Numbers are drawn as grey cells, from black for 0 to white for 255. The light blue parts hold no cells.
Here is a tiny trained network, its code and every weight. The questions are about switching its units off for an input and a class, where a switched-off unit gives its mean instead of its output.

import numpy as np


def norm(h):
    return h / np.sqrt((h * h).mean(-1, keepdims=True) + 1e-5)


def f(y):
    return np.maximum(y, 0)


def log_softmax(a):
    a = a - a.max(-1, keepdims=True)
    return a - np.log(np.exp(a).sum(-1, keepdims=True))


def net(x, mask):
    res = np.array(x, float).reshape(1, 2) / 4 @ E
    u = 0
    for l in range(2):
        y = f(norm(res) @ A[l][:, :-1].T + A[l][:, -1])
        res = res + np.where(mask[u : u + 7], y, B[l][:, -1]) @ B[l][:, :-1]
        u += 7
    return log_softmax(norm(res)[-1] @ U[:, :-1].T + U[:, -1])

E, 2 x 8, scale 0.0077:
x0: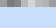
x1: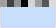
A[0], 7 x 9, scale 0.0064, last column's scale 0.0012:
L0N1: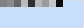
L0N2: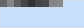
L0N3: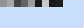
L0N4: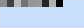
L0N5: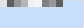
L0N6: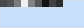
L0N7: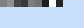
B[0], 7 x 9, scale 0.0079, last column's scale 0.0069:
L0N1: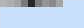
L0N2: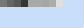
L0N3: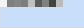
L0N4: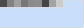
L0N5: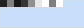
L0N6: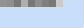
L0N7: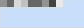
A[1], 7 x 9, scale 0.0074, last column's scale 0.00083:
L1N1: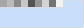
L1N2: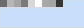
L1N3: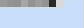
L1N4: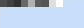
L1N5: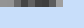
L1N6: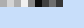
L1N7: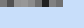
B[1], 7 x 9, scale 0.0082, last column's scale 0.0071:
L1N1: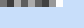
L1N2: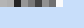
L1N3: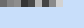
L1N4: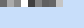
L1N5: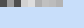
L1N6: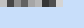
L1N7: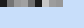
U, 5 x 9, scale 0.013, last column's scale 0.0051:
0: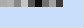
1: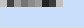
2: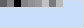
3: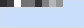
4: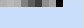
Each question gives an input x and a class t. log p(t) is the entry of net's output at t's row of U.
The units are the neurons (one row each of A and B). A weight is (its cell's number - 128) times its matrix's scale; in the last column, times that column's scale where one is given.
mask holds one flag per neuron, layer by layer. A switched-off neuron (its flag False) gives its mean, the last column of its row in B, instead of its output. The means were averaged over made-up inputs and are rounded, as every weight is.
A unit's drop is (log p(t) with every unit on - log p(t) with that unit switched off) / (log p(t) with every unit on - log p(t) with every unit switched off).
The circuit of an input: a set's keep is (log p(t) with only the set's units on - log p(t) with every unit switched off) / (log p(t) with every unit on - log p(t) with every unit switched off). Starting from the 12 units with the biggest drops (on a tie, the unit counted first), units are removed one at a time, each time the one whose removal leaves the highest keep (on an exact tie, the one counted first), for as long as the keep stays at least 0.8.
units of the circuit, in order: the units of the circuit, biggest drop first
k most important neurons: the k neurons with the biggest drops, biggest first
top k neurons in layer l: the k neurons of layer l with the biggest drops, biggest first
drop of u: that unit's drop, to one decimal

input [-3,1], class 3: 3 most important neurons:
L0N5, L0N7, L1N6
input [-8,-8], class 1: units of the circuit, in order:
L0N5, L1N6
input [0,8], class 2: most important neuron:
L0N5
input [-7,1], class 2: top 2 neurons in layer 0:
L0N2, L0N4
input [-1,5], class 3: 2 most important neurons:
L0N7, L0N4
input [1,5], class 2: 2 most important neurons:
L0N5, L1N2
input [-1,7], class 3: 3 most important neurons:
L0N7, L0N4, L1N6
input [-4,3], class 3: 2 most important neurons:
L0N5, L0N7
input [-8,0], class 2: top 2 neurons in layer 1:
L1N5, L1N1
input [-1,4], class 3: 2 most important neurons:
L0N7, L0N4
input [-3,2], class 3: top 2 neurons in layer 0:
L0N5, L0N7
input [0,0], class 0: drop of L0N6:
0.8
